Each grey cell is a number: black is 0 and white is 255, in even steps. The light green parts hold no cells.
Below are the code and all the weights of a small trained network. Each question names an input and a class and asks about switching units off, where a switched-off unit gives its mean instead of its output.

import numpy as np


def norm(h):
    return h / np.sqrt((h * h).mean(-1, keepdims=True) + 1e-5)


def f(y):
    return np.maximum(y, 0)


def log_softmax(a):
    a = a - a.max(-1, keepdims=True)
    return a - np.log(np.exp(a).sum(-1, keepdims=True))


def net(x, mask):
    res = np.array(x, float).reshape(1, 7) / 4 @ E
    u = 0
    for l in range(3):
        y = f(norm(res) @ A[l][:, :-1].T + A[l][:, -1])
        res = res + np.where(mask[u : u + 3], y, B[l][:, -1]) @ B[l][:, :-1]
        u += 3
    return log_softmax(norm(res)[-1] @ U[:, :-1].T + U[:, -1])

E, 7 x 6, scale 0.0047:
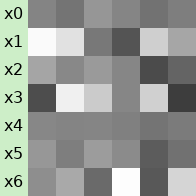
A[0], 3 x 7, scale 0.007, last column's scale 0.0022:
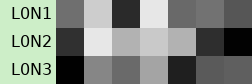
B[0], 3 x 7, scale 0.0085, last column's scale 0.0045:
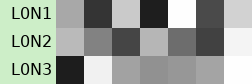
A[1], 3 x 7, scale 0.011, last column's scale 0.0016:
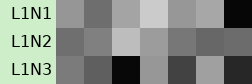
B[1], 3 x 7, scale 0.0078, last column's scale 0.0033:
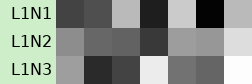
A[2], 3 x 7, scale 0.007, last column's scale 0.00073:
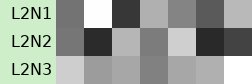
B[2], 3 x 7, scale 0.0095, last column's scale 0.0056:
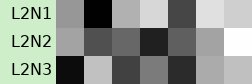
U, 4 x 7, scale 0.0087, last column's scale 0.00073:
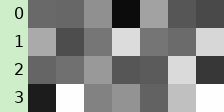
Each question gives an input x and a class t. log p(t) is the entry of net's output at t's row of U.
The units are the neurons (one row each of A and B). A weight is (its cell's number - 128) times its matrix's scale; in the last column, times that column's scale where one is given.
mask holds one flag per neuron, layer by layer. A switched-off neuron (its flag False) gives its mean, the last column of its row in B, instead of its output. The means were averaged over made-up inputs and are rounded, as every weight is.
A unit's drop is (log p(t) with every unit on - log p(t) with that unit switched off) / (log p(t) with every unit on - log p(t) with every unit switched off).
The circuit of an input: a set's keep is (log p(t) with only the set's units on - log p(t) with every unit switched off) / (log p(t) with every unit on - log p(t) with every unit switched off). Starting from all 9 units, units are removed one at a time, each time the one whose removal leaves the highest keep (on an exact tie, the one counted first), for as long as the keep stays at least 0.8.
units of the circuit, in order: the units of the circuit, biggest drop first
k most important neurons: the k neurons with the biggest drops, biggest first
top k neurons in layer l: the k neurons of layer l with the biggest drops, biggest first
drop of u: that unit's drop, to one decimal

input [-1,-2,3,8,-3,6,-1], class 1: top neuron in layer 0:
L0N2
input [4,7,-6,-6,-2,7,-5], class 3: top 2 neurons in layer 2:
L2N3, L2N2
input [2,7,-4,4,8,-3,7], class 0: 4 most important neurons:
L0N1, L1N1, L0N3, L2N2
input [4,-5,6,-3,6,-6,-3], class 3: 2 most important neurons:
L0N3, L0N1
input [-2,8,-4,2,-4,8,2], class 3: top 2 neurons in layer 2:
L2N3, L2N2
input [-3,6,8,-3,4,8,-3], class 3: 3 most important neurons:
L2N3, L0N1, L2N2
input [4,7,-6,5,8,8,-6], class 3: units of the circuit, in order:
L2N3, L0N1
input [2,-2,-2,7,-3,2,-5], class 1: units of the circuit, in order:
L0N2, L2N1
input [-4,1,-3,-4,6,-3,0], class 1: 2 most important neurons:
L0N1, L1N3
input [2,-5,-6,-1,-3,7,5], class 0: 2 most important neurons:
L0N1, L1N1
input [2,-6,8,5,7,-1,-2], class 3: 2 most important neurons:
L0N3, L1N3
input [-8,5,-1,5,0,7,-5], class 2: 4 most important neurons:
L2N1, L0N1, L1N3, L2N3
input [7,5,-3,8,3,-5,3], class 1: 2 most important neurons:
L0N2, L2N1
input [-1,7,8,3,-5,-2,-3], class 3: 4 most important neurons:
L2N3, L0N1, L2N2, L1N3
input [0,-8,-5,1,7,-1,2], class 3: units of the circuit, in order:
L0N3
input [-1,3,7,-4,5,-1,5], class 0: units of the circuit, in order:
L1N1, L2N1
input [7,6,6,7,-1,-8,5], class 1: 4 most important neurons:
L0N2, L2N1, L0N3, L1N2
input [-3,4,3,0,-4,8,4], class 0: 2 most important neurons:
L1N1, L2N1
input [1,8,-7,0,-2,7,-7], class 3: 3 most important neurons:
L2N3, L0N1, L1N1
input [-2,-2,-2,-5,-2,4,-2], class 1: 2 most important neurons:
L0N1, L1N3
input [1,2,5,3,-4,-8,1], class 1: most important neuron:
L0N2
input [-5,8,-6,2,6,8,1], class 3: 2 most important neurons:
L2N3, L2N2
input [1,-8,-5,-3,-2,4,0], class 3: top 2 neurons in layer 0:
L0N3, L0N2
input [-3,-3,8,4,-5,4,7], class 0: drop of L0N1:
0.9
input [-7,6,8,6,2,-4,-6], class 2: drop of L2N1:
0.8
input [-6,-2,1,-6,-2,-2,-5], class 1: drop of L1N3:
0.9
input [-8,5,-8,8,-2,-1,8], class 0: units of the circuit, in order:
L0N1
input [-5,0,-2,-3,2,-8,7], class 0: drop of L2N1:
0.1
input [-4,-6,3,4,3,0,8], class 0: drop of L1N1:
0.1
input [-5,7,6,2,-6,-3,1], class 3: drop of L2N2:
0.3
